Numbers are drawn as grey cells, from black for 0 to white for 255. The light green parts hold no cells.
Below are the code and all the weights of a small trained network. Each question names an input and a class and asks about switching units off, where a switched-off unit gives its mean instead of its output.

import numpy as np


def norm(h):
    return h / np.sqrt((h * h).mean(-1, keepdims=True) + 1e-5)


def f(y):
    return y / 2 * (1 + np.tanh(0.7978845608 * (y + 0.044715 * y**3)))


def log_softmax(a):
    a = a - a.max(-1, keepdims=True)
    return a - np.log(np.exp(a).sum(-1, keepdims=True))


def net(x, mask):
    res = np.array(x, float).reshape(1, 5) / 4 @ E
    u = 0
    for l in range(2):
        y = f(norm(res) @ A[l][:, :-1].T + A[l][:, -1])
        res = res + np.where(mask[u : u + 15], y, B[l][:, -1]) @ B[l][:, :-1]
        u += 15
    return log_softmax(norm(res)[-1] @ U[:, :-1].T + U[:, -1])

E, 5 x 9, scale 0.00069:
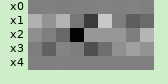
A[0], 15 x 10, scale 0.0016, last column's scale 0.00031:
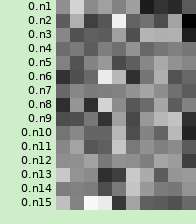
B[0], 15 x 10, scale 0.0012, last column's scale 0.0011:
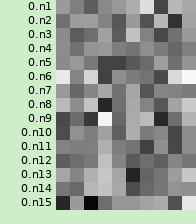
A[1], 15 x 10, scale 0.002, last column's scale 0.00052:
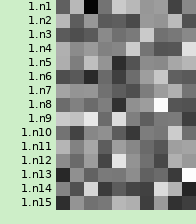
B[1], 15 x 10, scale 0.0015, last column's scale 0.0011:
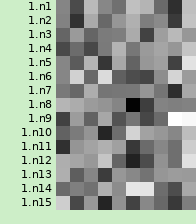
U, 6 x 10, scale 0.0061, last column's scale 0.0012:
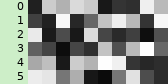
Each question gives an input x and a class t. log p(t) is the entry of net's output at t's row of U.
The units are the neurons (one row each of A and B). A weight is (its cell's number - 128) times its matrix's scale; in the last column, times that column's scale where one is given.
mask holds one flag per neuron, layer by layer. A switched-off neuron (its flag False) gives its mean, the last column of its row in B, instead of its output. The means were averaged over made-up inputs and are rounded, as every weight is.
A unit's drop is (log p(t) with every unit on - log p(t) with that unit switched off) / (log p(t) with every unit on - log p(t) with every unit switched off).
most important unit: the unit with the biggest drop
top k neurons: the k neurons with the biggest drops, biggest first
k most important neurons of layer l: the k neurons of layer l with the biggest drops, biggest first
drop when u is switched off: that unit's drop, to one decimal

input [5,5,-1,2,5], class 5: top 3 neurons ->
[0.n15; 0.n6; 1.n8]
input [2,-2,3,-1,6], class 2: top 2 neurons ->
[1.n15; 0.n2]
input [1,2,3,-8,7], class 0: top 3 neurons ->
[0.n15; 1.n9; 0.n13]
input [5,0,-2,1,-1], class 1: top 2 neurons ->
[0.n6; 1.n2]
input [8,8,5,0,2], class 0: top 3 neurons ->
[0.n13; 1.n9; 1.n1]
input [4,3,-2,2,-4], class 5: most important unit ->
0.n15
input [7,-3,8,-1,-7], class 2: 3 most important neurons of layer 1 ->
[1.n15; 1.n9; 1.n1]
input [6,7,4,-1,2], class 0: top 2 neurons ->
[0.n13; 1.n9]
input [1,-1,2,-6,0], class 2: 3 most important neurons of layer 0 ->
[0.n6; 0.n2; 0.n15]
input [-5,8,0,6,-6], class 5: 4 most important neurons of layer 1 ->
[1.n8; 1.n6; 1.n1; 1.n15]
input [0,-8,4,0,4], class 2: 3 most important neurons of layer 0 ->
[0.n2; 0.n1; 0.n11]
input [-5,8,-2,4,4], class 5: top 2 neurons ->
[0.n15; 0.n6]
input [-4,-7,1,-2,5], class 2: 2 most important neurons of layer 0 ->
[0.n2; 0.n13]
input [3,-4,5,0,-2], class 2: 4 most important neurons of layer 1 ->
[1.n15; 1.n9; 1.n1; 1.n14]
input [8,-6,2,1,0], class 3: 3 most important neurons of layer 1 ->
[1.n5; 1.n6; 1.n3]
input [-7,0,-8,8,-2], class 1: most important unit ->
0.n6
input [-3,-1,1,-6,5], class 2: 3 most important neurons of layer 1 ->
[1.n15; 1.n6; 1.n1]
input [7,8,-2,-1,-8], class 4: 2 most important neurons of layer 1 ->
[1.n12; 1.n1]
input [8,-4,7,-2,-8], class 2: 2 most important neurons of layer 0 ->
[0.n2; 0.n1]
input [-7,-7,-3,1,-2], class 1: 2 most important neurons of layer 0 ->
[0.n13; 0.n1]
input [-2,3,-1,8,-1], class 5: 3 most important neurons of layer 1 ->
[1.n8; 1.n6; 1.n9]
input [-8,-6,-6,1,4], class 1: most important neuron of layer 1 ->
[1.n6]
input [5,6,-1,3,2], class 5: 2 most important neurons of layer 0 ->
[0.n15; 0.n6]
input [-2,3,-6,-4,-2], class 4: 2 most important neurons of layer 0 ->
[0.n15; 0.n1]
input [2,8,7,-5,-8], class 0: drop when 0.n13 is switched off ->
0.2
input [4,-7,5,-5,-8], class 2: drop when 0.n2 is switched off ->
0.1
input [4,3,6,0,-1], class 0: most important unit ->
1.n9
